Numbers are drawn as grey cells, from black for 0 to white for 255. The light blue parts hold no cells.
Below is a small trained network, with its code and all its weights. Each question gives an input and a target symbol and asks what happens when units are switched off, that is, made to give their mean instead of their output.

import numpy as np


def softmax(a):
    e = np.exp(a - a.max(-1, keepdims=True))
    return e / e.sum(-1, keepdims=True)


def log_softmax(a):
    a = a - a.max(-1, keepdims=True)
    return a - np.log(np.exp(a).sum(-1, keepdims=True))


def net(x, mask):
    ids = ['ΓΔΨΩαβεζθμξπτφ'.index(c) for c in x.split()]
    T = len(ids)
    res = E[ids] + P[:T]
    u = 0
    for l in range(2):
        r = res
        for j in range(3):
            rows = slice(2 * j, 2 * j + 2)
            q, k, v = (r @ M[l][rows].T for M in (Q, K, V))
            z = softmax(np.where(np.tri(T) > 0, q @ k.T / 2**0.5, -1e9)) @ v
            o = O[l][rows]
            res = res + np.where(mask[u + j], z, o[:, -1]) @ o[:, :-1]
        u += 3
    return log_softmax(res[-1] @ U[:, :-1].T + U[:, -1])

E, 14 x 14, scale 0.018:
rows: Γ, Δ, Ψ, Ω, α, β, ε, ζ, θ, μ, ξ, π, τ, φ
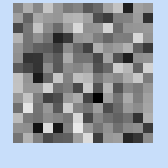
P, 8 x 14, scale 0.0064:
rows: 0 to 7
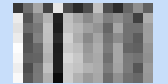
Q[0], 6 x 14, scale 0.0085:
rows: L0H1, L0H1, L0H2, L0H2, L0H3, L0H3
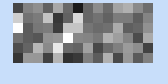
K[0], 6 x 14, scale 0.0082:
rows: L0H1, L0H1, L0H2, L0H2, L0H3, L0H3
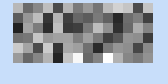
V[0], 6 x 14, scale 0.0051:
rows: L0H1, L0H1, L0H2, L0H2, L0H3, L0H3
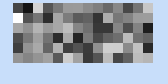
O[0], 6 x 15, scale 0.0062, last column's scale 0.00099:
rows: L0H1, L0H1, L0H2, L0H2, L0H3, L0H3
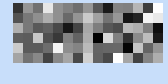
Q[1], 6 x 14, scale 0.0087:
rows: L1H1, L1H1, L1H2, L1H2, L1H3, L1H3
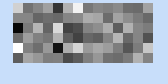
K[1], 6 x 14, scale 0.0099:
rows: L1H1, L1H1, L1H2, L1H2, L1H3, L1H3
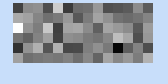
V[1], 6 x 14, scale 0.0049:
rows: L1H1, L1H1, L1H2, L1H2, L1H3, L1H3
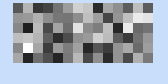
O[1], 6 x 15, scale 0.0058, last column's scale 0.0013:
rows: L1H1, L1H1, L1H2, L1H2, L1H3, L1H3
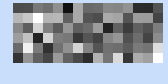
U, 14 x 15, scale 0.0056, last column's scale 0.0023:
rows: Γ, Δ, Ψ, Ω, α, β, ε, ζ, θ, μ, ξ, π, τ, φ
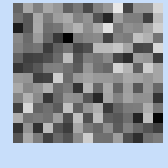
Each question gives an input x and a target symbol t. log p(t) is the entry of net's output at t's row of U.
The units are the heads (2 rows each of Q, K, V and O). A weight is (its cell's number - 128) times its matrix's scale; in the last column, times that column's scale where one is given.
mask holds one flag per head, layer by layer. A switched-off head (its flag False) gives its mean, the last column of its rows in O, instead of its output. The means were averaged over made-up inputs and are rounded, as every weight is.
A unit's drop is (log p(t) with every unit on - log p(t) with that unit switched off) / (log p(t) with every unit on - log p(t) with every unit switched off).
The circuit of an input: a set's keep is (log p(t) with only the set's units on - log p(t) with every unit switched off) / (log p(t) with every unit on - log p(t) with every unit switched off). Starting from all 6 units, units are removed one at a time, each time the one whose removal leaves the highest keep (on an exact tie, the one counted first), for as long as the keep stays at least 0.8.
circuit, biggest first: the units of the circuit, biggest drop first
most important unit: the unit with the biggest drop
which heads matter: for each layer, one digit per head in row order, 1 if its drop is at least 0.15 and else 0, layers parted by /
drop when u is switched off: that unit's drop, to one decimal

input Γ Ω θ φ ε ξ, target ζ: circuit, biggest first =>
L1H2, L0H3
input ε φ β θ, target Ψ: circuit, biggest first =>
L1H2, L0H2
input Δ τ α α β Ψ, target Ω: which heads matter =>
010 / 000
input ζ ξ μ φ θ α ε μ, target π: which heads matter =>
110 / 000
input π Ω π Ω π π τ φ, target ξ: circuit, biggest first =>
L1H1, L0H2, L0H3
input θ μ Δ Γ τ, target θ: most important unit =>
L1H3
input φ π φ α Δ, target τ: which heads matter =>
001 / 110
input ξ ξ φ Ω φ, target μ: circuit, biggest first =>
L0H1, L1H3, L1H1
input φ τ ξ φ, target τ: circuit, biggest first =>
L0H3, L1H1, L1H2
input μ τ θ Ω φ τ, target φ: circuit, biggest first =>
L0H3, L1H3, L0H1
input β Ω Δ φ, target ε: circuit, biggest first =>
L1H3, L0H1, L1H2, L0H3
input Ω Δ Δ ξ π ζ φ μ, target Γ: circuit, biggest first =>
L1H3, L1H1, L1H2
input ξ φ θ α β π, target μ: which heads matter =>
100 / 001
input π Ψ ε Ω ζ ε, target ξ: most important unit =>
L1H1
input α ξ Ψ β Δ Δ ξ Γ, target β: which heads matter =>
001 / 100
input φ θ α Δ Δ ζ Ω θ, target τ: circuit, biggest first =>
L1H1, L0H3, L1H2
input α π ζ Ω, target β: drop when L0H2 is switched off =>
0.1
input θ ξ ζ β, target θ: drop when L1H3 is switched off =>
0.7
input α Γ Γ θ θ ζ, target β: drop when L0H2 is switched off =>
0.2
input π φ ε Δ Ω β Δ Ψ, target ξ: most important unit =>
L1H1
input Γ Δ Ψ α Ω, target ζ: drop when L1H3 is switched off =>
0.0
